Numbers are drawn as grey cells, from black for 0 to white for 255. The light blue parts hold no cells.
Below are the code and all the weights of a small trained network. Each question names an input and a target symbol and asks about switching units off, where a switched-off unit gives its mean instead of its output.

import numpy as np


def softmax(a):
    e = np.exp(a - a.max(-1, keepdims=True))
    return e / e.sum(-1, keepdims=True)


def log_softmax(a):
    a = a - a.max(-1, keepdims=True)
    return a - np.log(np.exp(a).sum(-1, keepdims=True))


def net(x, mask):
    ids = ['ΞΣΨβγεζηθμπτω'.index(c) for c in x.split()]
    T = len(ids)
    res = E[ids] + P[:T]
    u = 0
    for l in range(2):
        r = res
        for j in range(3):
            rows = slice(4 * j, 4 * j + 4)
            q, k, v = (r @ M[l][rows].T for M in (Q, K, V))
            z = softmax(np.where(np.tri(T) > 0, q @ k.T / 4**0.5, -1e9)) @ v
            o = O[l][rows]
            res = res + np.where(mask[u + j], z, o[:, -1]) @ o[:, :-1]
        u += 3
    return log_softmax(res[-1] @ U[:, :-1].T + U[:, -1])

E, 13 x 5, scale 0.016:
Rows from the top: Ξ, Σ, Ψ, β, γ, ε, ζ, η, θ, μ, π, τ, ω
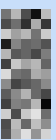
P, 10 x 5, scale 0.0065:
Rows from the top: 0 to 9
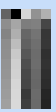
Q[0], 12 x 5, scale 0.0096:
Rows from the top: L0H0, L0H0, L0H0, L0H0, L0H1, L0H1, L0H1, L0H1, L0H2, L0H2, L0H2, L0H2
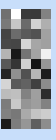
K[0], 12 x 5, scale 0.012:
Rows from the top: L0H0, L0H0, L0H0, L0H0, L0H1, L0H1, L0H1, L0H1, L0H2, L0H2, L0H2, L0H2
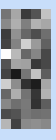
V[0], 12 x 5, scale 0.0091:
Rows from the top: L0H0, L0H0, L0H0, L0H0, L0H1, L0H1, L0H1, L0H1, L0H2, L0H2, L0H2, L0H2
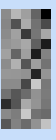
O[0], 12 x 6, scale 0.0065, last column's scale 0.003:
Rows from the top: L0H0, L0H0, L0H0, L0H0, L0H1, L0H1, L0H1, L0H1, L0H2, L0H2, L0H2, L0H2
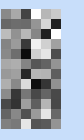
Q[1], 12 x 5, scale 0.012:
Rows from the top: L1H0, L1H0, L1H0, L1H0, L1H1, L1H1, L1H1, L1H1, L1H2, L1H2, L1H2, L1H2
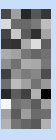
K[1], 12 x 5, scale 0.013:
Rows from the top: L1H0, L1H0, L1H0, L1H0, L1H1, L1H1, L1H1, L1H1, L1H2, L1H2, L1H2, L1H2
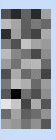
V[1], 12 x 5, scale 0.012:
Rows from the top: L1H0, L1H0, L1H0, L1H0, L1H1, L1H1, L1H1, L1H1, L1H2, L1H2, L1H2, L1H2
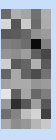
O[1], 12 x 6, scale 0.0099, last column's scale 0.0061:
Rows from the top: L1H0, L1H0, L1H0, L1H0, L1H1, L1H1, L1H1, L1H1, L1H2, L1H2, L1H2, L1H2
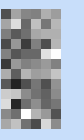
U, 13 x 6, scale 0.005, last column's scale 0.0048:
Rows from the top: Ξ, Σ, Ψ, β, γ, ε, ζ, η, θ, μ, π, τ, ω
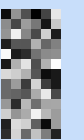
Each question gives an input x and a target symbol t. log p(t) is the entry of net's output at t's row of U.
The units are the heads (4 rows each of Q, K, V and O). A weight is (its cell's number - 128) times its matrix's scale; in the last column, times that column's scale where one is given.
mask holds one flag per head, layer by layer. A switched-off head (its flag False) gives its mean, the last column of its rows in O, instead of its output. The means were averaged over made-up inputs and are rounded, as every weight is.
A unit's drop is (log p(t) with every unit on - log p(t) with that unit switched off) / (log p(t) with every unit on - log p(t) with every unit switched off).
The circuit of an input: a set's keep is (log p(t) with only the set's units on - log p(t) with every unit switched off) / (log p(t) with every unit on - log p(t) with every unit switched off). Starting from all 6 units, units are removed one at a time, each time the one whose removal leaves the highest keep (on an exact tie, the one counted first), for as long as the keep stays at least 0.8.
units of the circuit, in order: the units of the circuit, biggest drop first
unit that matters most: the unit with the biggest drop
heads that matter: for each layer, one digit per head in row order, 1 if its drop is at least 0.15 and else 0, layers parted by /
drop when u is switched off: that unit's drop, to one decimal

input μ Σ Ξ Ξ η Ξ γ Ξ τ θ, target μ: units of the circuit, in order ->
L0H0; L1H0; L1H2
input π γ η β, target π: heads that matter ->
000 / 100
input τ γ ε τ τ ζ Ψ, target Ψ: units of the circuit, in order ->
L0H1; L1H2
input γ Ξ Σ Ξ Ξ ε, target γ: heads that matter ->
010 / 011
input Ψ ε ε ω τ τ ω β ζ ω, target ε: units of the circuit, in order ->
L1H2
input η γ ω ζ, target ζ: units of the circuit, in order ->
L0H1; L1H2; L1H0
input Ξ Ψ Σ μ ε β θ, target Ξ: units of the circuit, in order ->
L1H2; L0H1
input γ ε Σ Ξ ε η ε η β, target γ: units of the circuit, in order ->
L0H1; L1H2; L1H1
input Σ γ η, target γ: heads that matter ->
011 / 101
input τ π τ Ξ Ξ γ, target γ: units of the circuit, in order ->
L0H1; L1H2
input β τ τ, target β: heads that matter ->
100 / 101
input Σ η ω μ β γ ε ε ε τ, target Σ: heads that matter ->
010 / 001
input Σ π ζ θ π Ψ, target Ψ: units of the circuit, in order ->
L1H2; L0H1
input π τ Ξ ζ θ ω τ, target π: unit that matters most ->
L1H0
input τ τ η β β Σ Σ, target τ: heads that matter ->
110 / 101
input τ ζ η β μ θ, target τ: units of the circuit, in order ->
L1H2; L0H1
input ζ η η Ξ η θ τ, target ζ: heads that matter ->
100 / 001
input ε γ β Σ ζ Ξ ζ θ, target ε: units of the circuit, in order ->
L1H2; L1H0; L0H0
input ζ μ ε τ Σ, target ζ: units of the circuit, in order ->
L1H2; L0H1
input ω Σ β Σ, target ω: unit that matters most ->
L0H0
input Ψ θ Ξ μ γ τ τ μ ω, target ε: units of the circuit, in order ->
L1H2; L1H0
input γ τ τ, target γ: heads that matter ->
010 / 001
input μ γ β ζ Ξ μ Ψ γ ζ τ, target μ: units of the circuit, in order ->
L1H0; L0H0; L1H2
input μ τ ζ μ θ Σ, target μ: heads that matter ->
100 / 101
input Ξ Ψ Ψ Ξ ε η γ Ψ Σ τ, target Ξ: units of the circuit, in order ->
L0H1; L1H2
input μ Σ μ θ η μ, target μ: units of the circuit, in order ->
L1H0; L0H0
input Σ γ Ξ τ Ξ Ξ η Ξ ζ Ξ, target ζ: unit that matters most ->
L1H2
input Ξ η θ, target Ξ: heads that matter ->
110 / 101
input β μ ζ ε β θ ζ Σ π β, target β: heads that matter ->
100 / 101
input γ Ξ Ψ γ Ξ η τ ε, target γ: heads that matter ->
010 / 001
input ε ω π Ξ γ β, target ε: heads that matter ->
000 / 001
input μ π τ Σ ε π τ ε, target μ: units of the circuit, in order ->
L1H0; L1H2
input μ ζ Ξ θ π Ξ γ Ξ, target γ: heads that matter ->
111 / 101
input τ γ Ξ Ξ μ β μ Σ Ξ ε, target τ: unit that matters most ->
L0H0
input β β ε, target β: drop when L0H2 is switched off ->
0.1
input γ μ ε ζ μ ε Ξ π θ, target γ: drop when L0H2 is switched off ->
0.0
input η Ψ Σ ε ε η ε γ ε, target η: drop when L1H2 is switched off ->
0.2
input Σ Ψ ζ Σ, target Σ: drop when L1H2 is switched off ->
1.0
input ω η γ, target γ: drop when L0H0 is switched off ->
0.2
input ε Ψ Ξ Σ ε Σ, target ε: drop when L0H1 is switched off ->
0.1
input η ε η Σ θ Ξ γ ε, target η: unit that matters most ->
L0H0
